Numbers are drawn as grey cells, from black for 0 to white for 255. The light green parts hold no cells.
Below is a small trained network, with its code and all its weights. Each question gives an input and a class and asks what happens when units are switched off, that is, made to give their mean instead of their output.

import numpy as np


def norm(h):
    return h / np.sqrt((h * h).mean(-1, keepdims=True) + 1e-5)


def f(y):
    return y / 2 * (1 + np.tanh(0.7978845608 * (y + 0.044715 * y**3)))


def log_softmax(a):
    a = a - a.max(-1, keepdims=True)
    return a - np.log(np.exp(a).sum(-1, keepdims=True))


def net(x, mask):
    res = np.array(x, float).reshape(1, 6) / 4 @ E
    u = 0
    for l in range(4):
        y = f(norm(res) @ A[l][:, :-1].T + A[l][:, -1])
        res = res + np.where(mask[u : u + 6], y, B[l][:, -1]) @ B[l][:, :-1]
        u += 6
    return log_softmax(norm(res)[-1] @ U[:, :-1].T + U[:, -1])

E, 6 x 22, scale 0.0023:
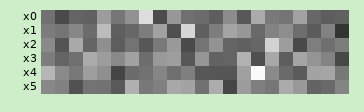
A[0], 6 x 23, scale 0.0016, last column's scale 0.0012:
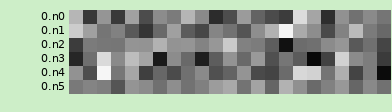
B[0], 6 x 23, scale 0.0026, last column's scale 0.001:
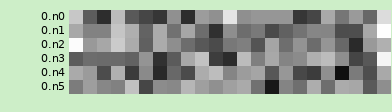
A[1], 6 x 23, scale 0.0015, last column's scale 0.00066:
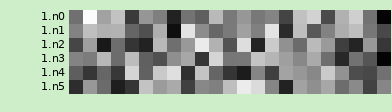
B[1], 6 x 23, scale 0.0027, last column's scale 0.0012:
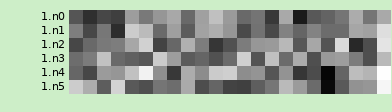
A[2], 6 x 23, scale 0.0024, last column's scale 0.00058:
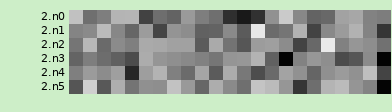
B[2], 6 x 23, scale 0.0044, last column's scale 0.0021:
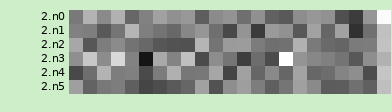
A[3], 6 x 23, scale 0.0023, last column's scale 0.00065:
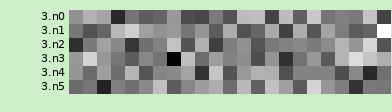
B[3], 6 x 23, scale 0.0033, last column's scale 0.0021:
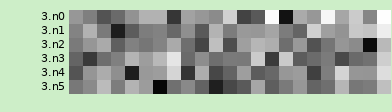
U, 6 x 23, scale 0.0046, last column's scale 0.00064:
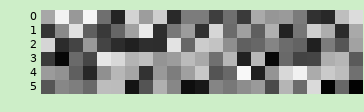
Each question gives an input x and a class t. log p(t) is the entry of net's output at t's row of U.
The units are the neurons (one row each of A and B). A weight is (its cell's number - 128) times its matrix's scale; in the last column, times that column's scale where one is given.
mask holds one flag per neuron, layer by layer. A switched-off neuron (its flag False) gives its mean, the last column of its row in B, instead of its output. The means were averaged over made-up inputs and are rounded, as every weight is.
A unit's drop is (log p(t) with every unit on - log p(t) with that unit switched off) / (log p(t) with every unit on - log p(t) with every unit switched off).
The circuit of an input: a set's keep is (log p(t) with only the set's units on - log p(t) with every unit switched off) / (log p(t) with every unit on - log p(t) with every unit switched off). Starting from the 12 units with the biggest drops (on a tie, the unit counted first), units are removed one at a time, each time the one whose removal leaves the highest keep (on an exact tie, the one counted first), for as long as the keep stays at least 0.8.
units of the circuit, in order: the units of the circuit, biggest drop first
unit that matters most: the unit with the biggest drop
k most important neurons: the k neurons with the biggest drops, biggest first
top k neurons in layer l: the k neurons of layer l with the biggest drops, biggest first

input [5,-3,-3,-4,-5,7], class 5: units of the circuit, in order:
1.n2, 3.n5
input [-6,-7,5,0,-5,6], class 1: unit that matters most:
2.n4
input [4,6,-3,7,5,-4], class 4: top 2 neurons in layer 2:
2.n4, 2.n3
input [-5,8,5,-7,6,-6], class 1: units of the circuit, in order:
3.n4, 1.n3
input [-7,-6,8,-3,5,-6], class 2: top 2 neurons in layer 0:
0.n4, 0.n0
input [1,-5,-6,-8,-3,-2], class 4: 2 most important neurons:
3.n0, 0.n0
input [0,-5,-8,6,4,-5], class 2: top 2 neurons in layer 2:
2.n5, 2.n2
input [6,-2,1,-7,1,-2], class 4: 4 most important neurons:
3.n0, 3.n3, 1.n0, 1.n1
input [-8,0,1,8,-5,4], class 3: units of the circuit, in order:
3.n3, 1.n1
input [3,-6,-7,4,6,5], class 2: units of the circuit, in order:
2.n5, 2.n2
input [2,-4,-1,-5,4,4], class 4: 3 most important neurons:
3.n0, 1.n5, 2.n3
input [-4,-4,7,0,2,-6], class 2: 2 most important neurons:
0.n4, 0.n0
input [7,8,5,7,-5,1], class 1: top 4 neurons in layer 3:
3.n4, 3.n0, 3.n3, 3.n1
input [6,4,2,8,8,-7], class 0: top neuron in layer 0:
0.n1
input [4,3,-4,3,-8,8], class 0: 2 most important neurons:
2.n3, 0.n3
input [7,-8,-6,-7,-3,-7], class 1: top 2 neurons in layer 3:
3.n2, 3.n3
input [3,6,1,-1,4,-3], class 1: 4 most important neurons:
3.n4, 1.n5, 1.n3, 2.n3
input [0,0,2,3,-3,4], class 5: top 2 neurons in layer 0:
0.n1, 0.n4
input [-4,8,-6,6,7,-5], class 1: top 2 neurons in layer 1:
1.n5, 1.n3
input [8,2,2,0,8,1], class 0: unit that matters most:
2.n0
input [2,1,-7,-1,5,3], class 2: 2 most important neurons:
2.n5, 2.n2
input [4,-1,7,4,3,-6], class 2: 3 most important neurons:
0.n0, 0.n4, 1.n2
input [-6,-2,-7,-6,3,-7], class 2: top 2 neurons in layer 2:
2.n5, 2.n2
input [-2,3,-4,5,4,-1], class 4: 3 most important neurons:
1.n5, 3.n1, 2.n3
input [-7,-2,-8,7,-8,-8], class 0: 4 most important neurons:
2.n3, 3.n0, 1.n4, 1.n2
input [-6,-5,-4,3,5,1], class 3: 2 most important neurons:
1.n1, 3.n3
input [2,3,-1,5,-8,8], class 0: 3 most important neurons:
2.n3, 0.n3, 2.n1
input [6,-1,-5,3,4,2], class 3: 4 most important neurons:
1.n4, 0.n0, 3.n0, 0.n4
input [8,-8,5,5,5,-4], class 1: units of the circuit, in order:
2.n4, 3.n2
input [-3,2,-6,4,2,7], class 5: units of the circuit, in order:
3.n5
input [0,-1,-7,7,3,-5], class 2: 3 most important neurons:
2.n5, 2.n2, 3.n0
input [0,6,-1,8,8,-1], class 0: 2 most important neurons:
2.n0, 3.n0
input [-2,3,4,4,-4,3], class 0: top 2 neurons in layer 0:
0.n4, 0.n3
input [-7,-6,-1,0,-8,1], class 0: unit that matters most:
2.n3
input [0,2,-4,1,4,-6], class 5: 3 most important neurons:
2.n1, 0.n3, 1.n5
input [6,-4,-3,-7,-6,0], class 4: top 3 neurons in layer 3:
3.n0, 3.n3, 3.n4
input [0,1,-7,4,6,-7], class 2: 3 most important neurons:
2.n5, 2.n2, 1.n5
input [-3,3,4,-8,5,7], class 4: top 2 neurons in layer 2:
2.n1, 2.n3
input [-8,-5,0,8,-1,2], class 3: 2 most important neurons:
3.n3, 1.n1
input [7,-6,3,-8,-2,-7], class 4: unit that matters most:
3.n0
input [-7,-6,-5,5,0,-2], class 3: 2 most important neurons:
1.n1, 3.n3
